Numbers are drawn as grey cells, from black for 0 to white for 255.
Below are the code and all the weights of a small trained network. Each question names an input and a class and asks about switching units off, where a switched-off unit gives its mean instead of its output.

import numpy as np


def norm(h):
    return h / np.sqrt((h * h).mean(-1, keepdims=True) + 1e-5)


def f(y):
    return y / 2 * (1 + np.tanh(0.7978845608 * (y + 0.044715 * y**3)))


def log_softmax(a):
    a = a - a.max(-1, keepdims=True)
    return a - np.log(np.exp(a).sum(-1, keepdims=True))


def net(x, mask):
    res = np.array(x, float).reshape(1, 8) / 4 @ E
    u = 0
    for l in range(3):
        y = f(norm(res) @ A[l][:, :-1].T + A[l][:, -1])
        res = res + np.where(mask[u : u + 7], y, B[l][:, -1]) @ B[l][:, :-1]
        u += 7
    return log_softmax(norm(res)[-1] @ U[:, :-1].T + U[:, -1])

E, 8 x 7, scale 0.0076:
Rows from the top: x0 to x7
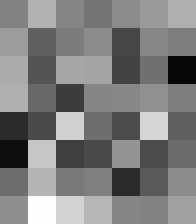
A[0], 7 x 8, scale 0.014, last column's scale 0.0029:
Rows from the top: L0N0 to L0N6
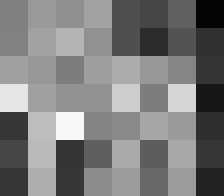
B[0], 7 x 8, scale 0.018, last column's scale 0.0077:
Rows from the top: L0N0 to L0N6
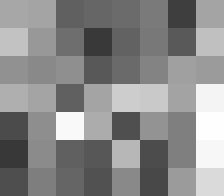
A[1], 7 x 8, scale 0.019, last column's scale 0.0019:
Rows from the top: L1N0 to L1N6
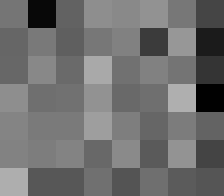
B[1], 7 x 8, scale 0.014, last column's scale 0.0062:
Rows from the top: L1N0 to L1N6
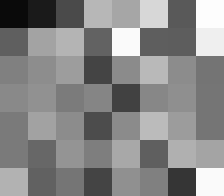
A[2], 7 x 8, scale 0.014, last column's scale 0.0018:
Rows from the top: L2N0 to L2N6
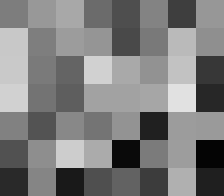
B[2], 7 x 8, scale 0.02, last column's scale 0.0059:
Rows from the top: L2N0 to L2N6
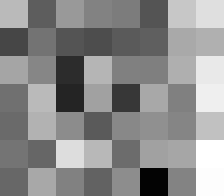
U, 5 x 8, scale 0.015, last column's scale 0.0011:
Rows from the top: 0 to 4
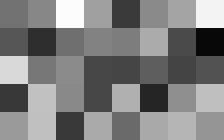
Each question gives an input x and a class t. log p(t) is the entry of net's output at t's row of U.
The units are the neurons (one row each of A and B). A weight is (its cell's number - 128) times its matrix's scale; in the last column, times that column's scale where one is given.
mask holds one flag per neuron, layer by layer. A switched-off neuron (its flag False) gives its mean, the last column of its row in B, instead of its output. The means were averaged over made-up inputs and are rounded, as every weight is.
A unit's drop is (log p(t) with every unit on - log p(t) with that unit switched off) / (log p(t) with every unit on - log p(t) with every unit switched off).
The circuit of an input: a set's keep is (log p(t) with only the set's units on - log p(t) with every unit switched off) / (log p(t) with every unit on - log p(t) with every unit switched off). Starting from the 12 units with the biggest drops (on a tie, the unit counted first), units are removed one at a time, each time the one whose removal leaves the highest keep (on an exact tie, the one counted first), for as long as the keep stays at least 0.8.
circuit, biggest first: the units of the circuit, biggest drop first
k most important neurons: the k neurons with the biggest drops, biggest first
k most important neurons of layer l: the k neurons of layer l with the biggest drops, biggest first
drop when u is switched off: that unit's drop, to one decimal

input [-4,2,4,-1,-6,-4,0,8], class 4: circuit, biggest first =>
[L0N3]
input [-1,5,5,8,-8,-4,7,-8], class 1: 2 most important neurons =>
[L1N0, L0N1]
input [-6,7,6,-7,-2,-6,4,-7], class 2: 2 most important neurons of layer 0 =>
[L0N1, L0N0]
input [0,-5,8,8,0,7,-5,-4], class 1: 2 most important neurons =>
[L0N5, L1N0]
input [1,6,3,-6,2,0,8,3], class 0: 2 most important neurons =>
[L0N4, L2N5]
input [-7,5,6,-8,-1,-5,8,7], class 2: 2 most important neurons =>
[L0N1, L0N0]
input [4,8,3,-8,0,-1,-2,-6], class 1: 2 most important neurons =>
[L0N4, L1N0]
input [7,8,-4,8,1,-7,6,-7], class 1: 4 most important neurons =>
[L1N0, L0N3, L0N4, L1N6]
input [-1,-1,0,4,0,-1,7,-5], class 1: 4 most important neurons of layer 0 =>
[L0N4, L0N5, L0N1, L0N6]
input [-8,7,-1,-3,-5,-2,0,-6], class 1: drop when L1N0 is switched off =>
0.4
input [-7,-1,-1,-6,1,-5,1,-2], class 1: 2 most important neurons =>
[L0N4, L1N0]
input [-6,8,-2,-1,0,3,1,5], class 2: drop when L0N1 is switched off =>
0.6
